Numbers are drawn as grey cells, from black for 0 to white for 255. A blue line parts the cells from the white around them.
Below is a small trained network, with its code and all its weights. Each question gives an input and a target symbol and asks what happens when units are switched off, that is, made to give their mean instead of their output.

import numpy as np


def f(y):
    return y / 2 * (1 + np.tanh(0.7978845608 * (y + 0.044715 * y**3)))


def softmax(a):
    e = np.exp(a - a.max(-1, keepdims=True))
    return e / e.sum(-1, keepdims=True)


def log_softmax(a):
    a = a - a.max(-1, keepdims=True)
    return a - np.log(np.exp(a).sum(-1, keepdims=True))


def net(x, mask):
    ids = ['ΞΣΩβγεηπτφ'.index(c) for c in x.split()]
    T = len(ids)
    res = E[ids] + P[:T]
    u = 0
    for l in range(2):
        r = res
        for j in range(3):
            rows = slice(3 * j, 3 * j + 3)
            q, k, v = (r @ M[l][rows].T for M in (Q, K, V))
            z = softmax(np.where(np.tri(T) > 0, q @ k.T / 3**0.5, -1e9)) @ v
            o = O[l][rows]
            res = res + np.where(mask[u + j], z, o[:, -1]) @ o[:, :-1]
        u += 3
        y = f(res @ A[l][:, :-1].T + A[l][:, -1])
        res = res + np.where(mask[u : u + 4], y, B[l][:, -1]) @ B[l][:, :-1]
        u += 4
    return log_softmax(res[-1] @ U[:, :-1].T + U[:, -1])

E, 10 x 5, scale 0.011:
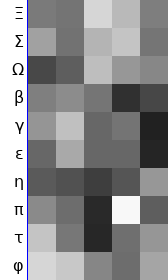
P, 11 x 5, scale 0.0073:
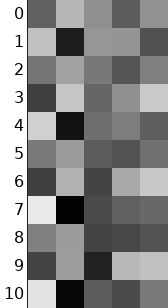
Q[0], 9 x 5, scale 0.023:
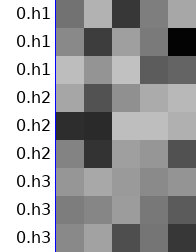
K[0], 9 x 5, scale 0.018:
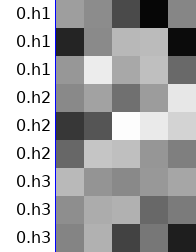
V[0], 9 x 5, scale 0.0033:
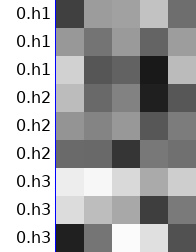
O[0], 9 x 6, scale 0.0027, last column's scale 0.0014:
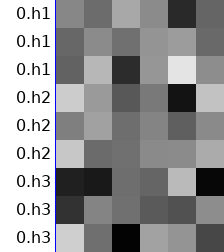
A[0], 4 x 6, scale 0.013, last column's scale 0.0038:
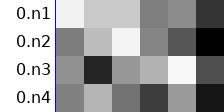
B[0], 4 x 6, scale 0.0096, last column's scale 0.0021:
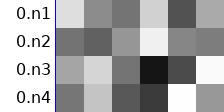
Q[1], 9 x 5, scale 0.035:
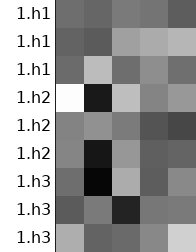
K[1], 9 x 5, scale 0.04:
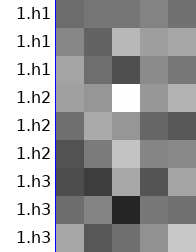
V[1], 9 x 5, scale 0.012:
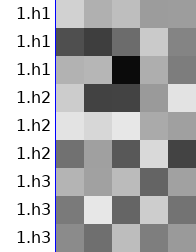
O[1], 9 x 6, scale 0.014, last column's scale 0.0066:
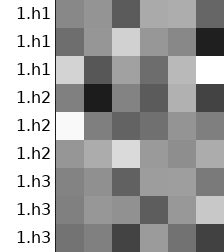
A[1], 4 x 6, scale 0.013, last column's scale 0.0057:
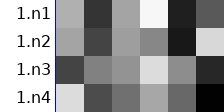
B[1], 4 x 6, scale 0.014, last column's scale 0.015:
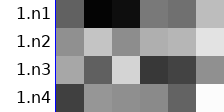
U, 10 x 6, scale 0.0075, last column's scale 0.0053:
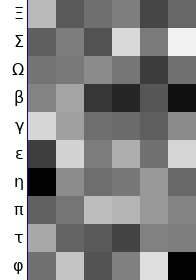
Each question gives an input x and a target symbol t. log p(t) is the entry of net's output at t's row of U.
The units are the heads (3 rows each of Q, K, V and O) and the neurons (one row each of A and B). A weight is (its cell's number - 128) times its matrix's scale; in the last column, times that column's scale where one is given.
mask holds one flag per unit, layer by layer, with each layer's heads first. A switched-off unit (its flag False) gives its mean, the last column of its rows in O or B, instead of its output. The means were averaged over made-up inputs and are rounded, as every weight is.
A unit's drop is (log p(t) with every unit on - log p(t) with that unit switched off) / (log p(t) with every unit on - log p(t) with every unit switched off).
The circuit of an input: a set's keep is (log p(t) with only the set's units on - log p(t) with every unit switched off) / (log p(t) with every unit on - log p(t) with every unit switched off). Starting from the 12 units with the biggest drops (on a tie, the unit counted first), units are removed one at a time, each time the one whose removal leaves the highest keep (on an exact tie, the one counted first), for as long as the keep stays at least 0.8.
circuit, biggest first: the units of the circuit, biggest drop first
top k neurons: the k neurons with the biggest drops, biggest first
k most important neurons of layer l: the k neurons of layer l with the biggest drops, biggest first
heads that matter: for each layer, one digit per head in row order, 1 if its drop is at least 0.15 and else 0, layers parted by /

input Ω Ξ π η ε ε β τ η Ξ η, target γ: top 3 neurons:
(0.n3, 1.n4, 1.n1)
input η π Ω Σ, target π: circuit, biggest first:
(1.h2)
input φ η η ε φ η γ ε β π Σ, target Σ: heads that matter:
100 / 001
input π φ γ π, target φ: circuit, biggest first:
(0.n1, 1.h1)
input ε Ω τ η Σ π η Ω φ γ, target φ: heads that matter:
000 / 101
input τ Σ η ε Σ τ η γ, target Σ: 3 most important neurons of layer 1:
(1.n1, 1.n4, 1.n2)
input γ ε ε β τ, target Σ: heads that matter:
000 / 001
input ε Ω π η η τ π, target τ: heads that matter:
000 / 011
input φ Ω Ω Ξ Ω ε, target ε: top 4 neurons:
(1.n1, 0.n1, 0.n3, 1.n3)
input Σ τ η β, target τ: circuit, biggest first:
(0.n3, 1.n4, 1.h2)
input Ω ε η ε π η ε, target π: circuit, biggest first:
(0.n3, 1.h2, 1.h1)
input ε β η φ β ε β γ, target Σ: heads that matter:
110 / 000
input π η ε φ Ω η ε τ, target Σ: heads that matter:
010 / 001
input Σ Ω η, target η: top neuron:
(0.n3)
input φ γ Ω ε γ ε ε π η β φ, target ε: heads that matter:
000 / 011
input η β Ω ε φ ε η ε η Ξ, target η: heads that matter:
111 / 010
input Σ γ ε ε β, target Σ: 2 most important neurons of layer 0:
(0.n3, 0.n4)
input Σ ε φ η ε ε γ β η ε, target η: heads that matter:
000 / 010
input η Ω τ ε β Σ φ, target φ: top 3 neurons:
(0.n1, 0.n4, 1.n1)
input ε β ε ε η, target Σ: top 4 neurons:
(1.n1, 1.n2, 0.n4, 1.n3)
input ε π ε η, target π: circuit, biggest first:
(1.h2, 1.h1)
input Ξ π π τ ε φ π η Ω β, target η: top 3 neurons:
(0.n3, 1.n2, 1.n3)
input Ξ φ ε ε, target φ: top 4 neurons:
(0.n1, 1.n4, 0.n4, 0.n2)
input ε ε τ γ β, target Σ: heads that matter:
000 / 001
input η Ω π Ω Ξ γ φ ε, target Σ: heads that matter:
100 / 001
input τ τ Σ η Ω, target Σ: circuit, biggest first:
(1.h3, 1.n1)
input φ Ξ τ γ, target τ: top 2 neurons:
(1.n4, 1.n2)
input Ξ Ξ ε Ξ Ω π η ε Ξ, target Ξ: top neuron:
(0.n2)
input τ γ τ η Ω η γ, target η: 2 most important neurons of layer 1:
(1.n2, 1.n3)
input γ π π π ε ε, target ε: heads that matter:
001 / 010
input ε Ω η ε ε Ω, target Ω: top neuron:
(1.n3)
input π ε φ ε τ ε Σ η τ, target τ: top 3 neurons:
(1.n2, 0.n4, 1.n4)
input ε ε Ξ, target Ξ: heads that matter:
100 / 100
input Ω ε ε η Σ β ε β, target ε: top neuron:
(1.n2)
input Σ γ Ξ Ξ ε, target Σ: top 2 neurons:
(1.n1, 1.n2)
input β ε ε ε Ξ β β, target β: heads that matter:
000 / 110
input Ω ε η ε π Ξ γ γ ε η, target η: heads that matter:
100 / 010
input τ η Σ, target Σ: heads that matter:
000 / 010
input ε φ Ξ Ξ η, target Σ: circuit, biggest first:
(1.h3, 1.n1, 1.n2)
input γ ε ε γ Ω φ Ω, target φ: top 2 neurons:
(0.n3, 0.n1)
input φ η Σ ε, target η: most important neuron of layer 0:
(0.n3)
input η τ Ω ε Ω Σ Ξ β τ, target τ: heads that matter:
100 / 010
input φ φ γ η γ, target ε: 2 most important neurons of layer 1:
(1.n4, 1.n2)
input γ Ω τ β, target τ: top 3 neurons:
(1.n4, 1.n2, 0.n4)
